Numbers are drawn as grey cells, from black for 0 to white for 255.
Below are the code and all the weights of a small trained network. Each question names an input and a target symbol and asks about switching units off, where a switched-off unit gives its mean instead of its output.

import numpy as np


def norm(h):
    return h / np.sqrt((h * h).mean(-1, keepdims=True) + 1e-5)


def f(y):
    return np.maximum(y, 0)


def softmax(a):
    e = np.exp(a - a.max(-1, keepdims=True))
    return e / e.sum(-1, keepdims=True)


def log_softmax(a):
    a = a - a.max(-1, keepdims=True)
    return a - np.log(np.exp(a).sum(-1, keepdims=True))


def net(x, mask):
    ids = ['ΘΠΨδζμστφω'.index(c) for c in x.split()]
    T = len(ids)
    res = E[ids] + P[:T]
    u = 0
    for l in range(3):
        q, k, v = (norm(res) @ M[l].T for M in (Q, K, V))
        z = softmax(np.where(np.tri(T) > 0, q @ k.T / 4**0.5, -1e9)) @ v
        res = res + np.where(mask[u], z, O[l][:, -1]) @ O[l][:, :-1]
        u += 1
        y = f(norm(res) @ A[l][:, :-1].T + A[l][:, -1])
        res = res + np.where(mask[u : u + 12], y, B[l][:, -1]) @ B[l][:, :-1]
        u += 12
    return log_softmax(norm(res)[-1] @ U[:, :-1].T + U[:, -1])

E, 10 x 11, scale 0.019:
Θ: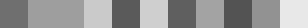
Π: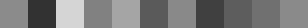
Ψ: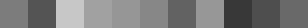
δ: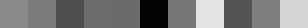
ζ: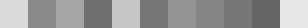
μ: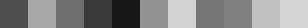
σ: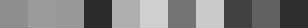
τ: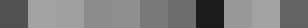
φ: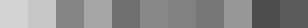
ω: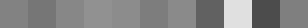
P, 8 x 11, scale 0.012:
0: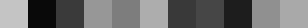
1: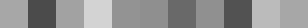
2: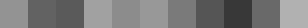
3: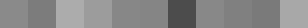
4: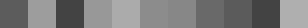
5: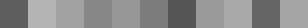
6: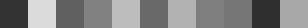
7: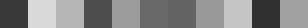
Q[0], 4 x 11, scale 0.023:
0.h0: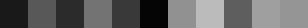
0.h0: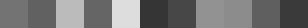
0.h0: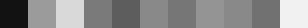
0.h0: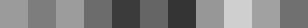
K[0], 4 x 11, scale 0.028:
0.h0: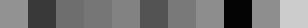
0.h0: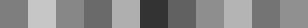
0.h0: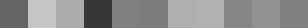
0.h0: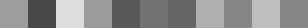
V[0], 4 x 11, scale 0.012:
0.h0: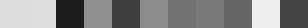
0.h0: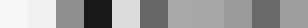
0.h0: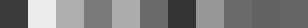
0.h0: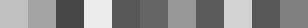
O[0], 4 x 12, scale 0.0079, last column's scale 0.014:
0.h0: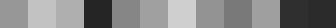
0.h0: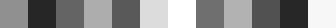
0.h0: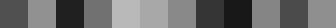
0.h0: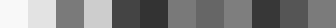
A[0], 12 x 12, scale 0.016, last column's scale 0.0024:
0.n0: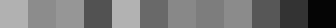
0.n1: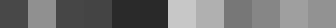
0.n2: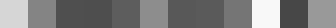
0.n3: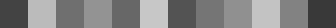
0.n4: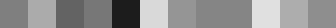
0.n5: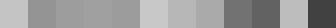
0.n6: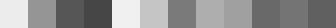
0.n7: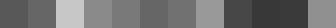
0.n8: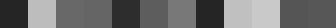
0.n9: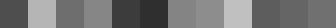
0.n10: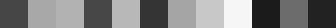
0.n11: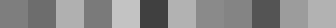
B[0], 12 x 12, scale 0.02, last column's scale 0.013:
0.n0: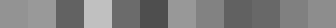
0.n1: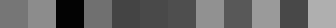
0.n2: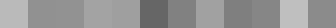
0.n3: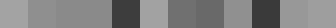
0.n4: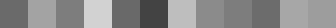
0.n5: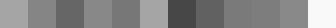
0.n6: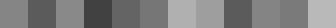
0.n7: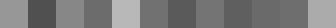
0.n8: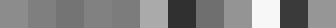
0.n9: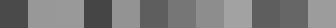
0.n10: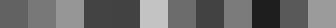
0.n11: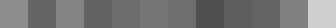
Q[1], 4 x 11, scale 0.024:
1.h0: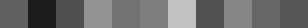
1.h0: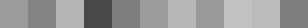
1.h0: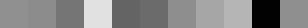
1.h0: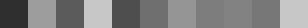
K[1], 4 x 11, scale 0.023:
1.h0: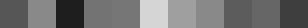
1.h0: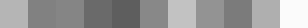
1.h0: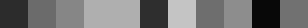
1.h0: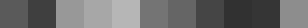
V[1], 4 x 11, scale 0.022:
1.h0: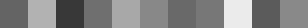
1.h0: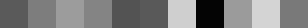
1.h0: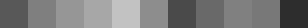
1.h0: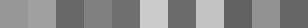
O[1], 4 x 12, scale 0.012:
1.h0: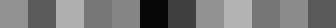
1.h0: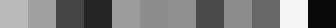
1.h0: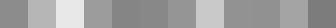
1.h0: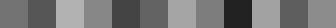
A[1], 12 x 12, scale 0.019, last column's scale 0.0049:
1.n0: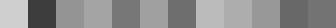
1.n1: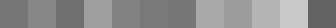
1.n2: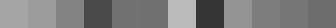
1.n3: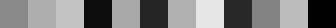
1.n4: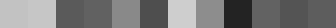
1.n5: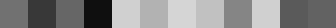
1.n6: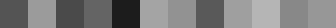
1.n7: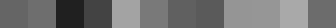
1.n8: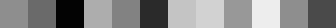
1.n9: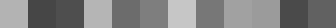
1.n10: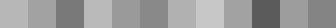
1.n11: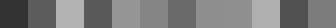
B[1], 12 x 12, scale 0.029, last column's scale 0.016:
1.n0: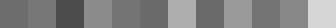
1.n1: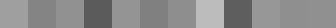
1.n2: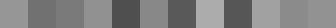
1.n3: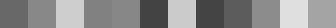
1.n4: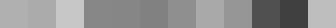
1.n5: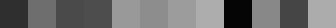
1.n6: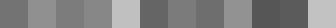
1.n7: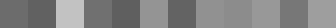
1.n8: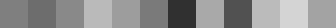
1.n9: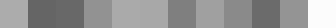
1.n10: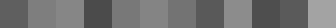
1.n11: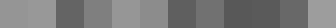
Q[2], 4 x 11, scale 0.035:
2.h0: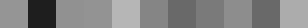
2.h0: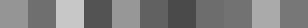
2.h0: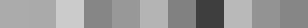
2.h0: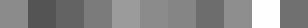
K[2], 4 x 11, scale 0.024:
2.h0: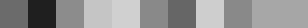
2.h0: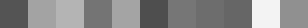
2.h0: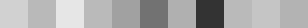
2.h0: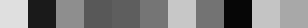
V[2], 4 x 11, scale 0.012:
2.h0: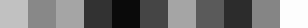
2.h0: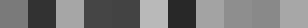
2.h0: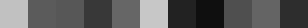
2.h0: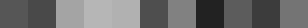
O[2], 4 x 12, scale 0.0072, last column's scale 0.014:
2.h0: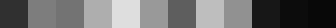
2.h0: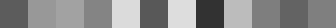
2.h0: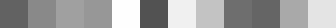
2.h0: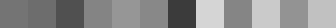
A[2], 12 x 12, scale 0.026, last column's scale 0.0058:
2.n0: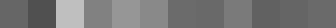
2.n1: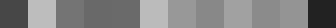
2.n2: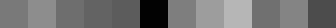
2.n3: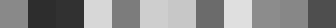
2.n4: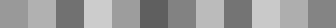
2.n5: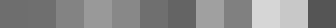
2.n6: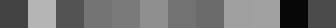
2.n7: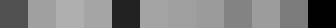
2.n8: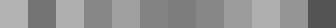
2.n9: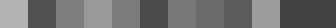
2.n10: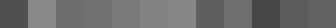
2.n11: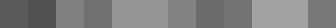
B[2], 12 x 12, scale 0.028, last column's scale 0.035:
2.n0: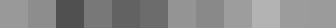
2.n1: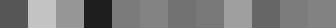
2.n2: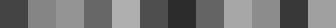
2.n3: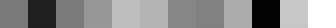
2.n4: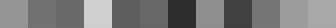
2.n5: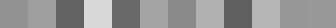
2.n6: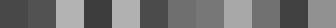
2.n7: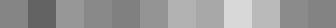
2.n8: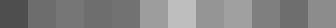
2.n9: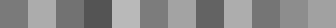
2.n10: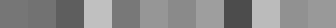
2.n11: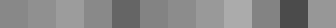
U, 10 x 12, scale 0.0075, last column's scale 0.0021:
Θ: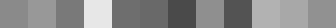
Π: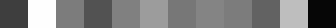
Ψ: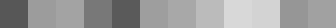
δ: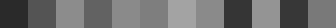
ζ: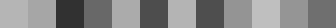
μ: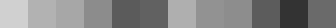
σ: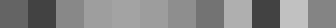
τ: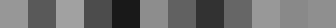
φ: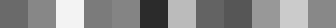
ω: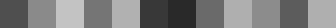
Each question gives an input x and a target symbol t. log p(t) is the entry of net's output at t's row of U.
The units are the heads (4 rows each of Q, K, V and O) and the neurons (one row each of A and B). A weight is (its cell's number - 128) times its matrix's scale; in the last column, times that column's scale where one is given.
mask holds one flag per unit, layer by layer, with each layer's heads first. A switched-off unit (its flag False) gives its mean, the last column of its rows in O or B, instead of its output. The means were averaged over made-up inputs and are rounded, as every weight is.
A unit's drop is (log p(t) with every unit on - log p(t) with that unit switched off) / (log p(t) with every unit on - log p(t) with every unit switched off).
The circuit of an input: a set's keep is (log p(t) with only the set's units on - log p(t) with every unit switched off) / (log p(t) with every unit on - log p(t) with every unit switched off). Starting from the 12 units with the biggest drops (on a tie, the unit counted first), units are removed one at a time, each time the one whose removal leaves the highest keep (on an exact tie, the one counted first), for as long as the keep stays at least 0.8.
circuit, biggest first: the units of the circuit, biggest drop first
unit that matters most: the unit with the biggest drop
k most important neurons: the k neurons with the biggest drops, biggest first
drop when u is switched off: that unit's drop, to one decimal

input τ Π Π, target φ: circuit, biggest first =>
(0.h0; 1.n3; 2.n3)
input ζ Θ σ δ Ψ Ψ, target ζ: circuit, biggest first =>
(2.n3; 2.n9; 2.n0)
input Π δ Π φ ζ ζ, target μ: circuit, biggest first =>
(0.h0; 2.n3)
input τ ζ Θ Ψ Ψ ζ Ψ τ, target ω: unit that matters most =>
0.n8
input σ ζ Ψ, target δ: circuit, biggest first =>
(0.h0; 2.n3)
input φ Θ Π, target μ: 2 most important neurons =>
(2.n3; 1.n4)
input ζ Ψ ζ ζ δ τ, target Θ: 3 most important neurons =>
(0.n8; 2.n3; 2.n4)
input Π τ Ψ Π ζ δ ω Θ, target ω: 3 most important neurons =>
(1.n10; 2.n2; 2.n3)
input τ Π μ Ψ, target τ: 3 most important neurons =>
(0.n10; 2.n3; 0.n4)
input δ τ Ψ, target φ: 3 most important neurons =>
(0.n8; 1.n3; 2.n3)
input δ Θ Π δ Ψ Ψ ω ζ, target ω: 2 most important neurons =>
(2.n2; 2.n3)
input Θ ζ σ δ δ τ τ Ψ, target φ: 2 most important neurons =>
(0.n8; 0.n7)
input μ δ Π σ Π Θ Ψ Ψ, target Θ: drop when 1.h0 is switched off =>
0.2
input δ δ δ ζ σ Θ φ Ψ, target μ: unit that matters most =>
0.h0
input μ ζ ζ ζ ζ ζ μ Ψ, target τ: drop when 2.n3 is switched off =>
0.4
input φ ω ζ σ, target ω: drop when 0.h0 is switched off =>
1.3
